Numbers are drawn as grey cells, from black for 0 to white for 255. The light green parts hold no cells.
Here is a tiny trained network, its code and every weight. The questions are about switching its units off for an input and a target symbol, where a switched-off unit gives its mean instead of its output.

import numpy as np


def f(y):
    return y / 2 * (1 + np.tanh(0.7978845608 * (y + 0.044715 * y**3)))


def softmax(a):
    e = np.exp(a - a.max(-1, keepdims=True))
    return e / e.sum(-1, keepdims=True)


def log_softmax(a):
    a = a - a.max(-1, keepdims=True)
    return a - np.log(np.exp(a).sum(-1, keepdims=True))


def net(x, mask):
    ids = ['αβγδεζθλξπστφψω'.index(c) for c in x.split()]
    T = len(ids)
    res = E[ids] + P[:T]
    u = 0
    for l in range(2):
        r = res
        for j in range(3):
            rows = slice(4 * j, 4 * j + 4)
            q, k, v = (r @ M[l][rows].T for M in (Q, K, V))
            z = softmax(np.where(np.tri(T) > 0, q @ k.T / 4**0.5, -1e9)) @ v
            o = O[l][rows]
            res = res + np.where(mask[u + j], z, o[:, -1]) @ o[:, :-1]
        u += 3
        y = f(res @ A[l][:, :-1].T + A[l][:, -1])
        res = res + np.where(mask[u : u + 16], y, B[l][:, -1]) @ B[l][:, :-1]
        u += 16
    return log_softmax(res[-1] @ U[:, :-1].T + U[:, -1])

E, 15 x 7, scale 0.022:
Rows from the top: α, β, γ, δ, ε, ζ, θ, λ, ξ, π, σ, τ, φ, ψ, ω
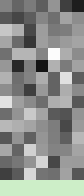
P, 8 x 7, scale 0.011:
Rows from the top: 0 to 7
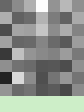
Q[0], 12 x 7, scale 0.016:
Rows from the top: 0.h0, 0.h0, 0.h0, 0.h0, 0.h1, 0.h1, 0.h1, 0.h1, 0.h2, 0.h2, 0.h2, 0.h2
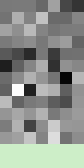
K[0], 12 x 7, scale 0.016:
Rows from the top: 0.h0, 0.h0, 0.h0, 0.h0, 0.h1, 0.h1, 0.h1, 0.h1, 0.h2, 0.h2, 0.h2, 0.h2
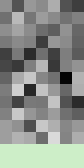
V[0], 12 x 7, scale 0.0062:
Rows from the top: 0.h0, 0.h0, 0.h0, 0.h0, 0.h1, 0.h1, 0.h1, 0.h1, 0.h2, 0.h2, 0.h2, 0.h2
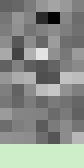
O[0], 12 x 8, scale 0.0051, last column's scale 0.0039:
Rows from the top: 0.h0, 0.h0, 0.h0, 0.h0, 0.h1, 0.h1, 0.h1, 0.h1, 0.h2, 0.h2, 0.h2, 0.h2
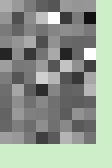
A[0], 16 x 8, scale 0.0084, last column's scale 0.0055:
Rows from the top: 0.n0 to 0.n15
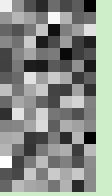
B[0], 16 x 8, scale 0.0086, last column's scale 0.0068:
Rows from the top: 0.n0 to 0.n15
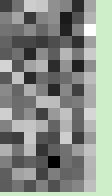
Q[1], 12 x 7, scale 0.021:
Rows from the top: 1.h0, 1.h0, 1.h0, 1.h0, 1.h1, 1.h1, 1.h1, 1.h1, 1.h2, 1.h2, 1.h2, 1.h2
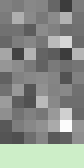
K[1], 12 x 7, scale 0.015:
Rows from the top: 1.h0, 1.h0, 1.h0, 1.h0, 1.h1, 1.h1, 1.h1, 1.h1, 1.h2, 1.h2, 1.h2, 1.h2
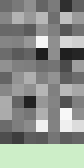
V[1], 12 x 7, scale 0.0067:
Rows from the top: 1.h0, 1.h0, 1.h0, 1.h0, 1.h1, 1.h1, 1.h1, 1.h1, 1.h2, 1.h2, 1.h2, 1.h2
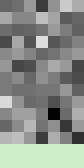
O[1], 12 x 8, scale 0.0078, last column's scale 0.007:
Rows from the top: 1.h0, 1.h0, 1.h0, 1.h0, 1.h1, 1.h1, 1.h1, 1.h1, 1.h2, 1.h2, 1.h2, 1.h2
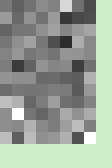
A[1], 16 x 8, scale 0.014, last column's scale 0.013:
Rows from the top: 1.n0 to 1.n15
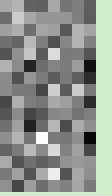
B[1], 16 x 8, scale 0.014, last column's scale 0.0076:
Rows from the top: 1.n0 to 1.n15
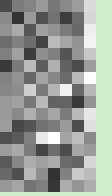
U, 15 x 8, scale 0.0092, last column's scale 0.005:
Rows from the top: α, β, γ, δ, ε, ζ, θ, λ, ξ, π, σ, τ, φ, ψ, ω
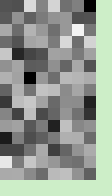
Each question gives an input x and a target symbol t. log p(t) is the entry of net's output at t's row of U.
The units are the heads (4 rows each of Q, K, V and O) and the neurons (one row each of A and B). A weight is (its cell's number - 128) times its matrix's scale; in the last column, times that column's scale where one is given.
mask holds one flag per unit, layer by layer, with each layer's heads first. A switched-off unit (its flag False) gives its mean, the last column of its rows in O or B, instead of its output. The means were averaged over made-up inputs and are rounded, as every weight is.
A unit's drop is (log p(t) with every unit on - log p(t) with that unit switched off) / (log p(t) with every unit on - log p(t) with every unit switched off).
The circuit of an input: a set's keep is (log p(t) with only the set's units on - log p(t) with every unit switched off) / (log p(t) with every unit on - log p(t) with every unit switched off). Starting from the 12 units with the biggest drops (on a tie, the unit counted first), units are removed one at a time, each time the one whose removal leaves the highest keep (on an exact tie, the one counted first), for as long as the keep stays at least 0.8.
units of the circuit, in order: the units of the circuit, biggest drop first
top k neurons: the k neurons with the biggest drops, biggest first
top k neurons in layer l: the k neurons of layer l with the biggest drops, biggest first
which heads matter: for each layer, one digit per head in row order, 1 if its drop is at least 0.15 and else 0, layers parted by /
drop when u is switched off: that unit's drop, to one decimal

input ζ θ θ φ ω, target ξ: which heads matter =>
010 / 001
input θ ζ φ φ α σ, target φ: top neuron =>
[0.n4]
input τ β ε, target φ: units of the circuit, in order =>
[1.n14, 0.n1]
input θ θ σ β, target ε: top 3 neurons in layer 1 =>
[1.n10, 1.n0, 1.n6]
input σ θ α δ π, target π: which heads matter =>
010 / 000
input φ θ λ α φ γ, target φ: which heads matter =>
000 / 010
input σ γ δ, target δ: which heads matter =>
000 / 001
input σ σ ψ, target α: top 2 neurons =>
[0.n10, 1.n1]
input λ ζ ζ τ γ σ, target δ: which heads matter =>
000 / 100
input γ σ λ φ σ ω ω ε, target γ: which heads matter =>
000 / 001
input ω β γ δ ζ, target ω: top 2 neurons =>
[1.n7, 0.n14]
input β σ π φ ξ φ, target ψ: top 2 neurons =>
[0.n1, 0.n12]
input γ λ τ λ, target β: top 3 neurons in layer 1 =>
[1.n5, 1.n10, 1.n2]
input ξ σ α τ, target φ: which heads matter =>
100 / 011
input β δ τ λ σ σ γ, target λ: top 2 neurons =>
[1.n11, 1.n2]
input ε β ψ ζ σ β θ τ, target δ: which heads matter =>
100 / 100
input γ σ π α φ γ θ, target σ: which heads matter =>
010 / 000
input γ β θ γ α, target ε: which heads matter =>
100 / 000
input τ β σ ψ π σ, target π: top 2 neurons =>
[0.n11, 0.n7]
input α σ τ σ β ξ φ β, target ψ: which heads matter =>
000 / 001
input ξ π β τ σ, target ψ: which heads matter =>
010 / 000
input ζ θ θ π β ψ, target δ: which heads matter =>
000 / 100
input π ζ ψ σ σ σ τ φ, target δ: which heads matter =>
000 / 100
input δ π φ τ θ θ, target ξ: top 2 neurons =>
[0.n13, 1.n5]
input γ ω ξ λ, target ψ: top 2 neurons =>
[0.n1, 0.n12]
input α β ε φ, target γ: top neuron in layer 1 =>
[1.n15]
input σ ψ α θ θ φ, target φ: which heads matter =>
010 / 011
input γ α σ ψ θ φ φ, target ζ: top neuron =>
[1.n4]
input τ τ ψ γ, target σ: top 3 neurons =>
[0.n0, 0.n11, 0.n13]
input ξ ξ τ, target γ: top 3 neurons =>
[1.n14, 0.n8, 0.n12]
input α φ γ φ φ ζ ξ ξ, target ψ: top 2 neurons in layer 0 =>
[0.n0, 0.n1]
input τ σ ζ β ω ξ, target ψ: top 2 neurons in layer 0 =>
[0.n0, 0.n12]
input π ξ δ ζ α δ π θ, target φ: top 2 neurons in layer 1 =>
[1.n6, 1.n13]
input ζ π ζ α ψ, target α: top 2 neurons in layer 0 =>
[0.n10, 0.n12]
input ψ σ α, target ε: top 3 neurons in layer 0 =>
[0.n4, 0.n10, 0.n11]
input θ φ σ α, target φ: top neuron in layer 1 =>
[1.n3]
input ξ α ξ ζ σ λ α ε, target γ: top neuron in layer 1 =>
[1.n14]
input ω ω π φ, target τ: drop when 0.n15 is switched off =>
0.0
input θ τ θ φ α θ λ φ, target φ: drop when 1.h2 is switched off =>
0.1
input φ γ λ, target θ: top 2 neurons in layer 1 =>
[1.n2, 1.n13]
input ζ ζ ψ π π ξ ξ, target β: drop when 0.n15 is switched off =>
0.2
